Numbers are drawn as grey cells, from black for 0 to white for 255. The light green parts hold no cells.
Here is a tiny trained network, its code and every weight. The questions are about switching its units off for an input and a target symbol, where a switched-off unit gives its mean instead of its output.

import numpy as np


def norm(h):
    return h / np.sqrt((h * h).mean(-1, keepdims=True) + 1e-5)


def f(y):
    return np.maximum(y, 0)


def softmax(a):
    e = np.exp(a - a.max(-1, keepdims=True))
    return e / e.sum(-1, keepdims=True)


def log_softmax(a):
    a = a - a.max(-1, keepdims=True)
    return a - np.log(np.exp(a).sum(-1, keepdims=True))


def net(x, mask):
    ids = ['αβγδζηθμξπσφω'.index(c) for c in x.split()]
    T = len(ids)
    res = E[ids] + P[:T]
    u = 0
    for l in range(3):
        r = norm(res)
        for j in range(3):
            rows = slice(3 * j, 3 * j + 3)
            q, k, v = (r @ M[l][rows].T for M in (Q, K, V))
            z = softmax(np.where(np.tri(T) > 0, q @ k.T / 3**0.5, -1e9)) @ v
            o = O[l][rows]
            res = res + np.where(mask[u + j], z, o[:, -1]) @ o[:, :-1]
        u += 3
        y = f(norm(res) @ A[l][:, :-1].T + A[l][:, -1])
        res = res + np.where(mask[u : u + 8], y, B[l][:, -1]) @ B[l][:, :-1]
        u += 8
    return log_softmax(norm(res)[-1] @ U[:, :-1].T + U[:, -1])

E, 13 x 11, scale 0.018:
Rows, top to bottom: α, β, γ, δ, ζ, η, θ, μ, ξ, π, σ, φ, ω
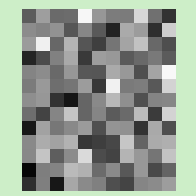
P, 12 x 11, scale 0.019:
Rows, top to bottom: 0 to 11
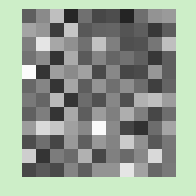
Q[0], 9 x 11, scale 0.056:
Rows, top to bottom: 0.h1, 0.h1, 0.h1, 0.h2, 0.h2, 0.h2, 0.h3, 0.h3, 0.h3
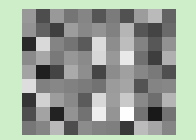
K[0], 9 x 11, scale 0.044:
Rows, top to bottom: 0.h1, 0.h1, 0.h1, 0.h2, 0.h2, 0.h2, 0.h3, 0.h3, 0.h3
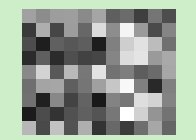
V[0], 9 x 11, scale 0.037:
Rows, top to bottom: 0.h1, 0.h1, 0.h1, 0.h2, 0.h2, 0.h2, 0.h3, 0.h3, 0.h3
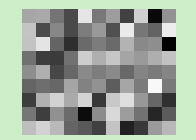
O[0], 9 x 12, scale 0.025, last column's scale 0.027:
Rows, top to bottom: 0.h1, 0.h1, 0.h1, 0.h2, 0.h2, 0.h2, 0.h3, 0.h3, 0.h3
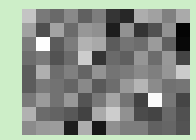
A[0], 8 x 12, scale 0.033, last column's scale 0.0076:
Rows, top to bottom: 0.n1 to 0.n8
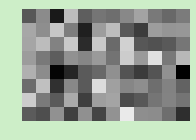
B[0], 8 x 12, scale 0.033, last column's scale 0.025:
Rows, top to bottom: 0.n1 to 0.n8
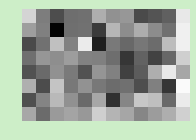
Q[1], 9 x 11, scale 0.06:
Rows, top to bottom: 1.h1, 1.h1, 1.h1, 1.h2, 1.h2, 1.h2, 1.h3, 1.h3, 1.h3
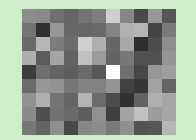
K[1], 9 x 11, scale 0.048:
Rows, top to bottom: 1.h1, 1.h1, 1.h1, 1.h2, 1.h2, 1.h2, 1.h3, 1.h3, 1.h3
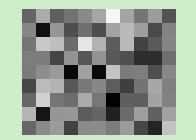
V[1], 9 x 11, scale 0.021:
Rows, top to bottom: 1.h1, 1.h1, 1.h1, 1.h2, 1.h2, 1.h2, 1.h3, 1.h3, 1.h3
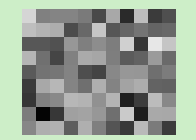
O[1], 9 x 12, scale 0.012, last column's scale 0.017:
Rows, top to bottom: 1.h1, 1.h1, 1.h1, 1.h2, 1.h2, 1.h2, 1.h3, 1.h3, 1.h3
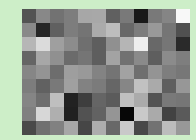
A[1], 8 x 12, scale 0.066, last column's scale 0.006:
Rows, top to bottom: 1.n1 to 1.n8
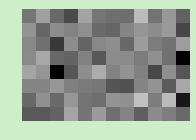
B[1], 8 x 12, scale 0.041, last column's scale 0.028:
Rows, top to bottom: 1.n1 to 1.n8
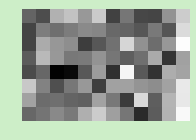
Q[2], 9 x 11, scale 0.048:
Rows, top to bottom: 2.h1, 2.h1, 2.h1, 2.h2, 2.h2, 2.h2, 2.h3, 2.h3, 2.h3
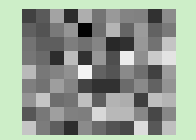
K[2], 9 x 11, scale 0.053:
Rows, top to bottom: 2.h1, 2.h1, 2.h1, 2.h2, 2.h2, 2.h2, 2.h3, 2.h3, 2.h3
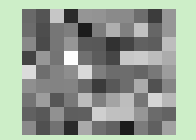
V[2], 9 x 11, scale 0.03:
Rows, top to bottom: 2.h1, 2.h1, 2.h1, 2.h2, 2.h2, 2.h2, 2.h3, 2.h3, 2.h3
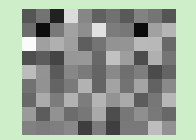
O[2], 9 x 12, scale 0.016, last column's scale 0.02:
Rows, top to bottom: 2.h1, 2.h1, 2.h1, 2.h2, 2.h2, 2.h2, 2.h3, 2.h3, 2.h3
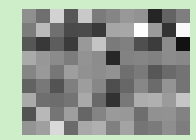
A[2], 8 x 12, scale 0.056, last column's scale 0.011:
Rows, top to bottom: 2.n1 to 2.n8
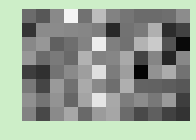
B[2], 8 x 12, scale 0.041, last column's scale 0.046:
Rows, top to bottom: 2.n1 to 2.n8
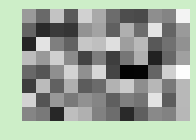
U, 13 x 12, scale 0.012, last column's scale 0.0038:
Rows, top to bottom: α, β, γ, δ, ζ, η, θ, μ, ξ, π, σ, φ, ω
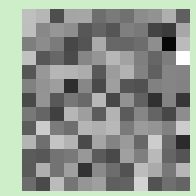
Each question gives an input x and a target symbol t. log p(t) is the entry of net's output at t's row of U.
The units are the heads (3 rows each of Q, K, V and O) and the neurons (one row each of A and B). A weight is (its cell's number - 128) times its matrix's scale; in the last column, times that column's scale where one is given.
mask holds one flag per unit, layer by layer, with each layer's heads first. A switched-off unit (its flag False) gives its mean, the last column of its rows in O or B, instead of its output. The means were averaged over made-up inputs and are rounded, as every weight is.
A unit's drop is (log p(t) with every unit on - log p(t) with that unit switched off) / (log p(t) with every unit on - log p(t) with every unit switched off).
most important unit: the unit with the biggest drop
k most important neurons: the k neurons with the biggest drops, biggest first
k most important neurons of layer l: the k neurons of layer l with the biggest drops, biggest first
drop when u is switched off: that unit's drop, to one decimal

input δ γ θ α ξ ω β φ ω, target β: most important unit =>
0.h1
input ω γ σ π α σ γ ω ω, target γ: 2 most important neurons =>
[1.n4; 2.n2]
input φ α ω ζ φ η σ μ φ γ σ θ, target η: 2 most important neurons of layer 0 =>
[0.n5; 0.n6]
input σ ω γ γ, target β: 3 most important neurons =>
[0.n6; 2.n4; 1.n6]
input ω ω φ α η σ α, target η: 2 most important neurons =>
[0.n5; 2.n5]
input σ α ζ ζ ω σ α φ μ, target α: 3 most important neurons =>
[1.n6; 0.n2; 2.n5]
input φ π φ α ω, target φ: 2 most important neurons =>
[1.n3; 0.n2]
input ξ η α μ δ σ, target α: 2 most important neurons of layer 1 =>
[1.n6; 1.n1]
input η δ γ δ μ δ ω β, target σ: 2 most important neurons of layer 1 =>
[1.n7; 1.n2]
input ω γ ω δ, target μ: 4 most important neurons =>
[0.n6; 0.n3; 2.n8; 2.n5]
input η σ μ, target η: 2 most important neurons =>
[0.n5; 2.n5]
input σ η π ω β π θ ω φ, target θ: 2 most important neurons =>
[1.n5; 0.n3]
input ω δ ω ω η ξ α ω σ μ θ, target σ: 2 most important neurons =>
[2.n2; 1.n2]
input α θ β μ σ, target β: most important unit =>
0.h1
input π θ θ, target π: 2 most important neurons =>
[0.n8; 2.n7]
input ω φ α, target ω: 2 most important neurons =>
[1.n7; 2.n5]
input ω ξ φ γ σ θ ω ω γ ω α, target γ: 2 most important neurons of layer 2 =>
[2.n2; 2.n4]
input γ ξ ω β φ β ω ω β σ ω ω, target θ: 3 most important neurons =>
[0.n1; 1.n5; 0.n7]
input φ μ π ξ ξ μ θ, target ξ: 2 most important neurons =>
[2.n3; 0.n8]
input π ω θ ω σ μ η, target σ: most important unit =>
0.h3
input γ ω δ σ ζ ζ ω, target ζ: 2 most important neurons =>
[2.n6; 0.n8]
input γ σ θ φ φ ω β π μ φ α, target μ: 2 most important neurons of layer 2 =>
[2.n8; 2.n5]
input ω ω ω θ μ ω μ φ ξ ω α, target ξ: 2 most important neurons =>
[2.n3; 1.n4]
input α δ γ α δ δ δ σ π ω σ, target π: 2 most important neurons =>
[0.n8; 2.n7]
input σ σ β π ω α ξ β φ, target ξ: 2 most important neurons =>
[2.n3; 1.n4]
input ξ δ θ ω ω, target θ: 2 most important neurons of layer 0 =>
[0.n3; 0.n7]
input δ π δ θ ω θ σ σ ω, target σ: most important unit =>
0.h3
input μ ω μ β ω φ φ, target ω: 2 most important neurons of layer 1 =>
[1.n7; 1.n1]
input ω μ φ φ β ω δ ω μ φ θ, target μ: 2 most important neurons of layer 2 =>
[2.n8; 2.n5]
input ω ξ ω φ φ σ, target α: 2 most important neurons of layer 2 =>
[2.n5; 2.n1]
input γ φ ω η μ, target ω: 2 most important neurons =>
[1.n7; 2.n5]
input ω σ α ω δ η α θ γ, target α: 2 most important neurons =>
[1.n6; 0.n2]
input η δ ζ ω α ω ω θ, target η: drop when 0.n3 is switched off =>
0.7
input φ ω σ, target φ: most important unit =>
1.n3
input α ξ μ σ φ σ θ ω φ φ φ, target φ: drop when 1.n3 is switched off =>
0.2
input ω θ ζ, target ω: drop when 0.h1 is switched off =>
0.1
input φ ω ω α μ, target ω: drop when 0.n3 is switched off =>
0.0
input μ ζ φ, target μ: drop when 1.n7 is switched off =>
0.1
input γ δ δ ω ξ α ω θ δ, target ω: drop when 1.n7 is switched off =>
0.3
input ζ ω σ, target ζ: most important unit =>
0.h3
